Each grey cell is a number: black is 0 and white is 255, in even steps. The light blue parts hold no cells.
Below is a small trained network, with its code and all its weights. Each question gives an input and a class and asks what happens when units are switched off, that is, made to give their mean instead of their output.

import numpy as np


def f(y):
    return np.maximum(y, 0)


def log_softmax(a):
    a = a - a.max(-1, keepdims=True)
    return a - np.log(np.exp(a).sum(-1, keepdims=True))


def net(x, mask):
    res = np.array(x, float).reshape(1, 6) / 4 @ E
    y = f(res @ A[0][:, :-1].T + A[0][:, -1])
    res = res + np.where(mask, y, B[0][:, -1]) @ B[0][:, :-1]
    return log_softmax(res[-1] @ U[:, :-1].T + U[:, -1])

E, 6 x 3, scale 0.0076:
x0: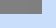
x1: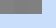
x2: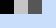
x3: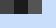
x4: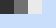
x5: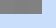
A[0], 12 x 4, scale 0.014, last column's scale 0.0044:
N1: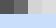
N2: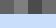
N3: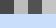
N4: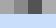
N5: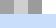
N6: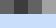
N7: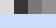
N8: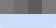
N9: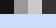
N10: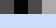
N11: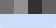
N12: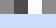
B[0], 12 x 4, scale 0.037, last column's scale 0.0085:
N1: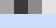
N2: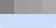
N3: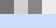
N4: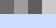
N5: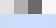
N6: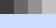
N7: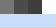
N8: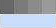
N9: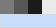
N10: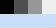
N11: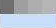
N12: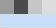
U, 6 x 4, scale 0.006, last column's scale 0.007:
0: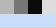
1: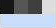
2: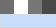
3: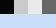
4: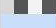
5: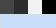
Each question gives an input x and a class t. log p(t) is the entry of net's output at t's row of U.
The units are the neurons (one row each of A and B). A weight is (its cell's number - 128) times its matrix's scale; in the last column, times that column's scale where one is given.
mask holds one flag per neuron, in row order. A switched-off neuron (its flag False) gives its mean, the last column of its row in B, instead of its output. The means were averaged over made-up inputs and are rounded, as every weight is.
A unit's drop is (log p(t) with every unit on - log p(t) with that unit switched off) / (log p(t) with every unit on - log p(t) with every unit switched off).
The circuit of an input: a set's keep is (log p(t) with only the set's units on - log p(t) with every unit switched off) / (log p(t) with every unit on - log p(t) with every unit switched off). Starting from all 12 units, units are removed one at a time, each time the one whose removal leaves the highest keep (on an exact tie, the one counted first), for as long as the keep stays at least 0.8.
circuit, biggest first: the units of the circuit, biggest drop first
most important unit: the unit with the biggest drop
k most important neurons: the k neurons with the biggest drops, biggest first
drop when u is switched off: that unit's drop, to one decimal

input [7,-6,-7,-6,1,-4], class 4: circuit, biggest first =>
[N12]
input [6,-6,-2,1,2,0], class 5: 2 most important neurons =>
[N5 N9]
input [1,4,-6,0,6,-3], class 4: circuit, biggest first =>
[N10 N12]
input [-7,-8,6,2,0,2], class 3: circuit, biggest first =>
[N7 N3]
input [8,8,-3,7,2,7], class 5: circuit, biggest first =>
[N9 N12]
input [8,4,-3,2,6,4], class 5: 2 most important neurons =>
[N12 N5]
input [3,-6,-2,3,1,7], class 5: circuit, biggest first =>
[N9 N4]
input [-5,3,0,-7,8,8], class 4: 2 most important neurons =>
[N12 N7]
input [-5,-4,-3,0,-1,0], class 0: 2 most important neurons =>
[N10 N6]
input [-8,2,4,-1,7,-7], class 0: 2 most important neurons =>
[N9 N10]
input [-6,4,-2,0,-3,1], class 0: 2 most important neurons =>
[N10 N6]
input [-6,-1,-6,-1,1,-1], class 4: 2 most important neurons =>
[N12 N9]
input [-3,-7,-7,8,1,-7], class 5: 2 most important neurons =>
[N12 N9]
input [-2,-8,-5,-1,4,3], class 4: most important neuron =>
[N10]
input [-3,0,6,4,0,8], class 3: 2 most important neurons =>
[N7 N3]
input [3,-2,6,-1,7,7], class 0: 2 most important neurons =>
[N9 N10]
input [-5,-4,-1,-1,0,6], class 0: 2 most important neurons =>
[N10 N12]
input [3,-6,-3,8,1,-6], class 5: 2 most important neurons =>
[N9 N4]
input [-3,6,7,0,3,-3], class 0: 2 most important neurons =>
[N9 N10]
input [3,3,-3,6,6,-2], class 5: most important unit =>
N12
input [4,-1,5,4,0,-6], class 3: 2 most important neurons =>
[N7 N3]
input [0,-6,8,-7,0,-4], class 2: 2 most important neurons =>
[N3 N7]
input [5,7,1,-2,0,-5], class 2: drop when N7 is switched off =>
0.5
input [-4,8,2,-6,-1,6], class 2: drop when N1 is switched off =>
0.2
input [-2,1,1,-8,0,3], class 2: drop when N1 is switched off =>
0.3
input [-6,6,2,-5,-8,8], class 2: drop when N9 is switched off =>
0.1
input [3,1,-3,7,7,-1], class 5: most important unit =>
N12
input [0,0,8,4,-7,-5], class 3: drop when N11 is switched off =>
0.0
